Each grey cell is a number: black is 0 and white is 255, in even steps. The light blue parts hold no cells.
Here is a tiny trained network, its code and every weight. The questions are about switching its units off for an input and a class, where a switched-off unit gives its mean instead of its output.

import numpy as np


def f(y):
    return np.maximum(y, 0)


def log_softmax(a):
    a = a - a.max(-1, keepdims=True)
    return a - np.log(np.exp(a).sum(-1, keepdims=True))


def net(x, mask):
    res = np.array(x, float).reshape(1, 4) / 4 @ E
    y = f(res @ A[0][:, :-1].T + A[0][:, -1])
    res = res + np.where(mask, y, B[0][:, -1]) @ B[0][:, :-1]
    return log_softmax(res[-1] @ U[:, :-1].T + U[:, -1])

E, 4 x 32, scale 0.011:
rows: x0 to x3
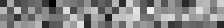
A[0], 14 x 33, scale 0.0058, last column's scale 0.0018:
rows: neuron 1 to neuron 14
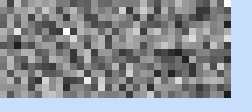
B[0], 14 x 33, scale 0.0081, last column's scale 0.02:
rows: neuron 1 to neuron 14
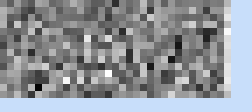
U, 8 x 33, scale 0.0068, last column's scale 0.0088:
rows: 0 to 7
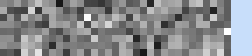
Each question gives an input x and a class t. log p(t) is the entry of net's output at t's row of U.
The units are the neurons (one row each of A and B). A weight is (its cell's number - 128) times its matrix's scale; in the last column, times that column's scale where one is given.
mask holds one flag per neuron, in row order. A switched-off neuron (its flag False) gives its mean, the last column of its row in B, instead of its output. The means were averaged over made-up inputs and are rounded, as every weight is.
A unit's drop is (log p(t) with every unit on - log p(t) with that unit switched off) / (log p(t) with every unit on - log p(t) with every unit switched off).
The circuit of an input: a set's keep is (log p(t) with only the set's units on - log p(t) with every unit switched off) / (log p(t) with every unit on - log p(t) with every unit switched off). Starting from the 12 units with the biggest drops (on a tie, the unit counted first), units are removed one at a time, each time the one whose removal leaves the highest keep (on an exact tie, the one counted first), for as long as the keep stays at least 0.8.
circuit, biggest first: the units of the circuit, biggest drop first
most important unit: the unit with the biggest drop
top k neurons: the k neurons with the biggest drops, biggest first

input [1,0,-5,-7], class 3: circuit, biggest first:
[neuron 12]
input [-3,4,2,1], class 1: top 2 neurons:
[neuron 10; neuron 5]
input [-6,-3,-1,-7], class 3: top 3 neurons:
[neuron 12; neuron 10; neuron 4]
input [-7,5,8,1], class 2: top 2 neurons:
[neuron 6; neuron 7]
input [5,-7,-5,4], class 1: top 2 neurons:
[neuron 3; neuron 13]
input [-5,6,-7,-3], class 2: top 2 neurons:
[neuron 9; neuron 8]
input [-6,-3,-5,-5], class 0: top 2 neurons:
[neuron 14; neuron 11]
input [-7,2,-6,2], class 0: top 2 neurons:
[neuron 14; neuron 2]
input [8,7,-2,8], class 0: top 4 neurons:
[neuron 10; neuron 12; neuron 4; neuron 3]
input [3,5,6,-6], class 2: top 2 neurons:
[neuron 11; neuron 7]
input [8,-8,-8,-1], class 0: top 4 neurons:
[neuron 10; neuron 5; neuron 4; neuron 6]
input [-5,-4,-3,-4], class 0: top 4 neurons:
[neuron 5; neuron 11; neuron 14; neuron 2]
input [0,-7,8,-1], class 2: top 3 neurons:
[neuron 7; neuron 6; neuron 5]
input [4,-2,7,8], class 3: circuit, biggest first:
[neuron 11]
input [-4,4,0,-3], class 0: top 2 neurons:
[neuron 3; neuron 13]
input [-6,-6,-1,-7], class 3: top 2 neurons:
[neuron 12; neuron 10]
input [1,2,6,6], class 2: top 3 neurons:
[neuron 12; neuron 6; neuron 7]
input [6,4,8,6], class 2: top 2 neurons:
[neuron 6; neuron 7]
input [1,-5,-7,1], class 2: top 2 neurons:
[neuron 8; neuron 9]
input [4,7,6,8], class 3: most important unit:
neuron 11
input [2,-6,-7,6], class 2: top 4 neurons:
[neuron 8; neuron 9; neuron 5; neuron 12]
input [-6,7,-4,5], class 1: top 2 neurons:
[neuron 5; neuron 10]
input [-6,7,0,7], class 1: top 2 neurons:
[neuron 5; neuron 12]
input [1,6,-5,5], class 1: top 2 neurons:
[neuron 5; neuron 12]
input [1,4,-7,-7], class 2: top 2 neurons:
[neuron 9; neuron 11]
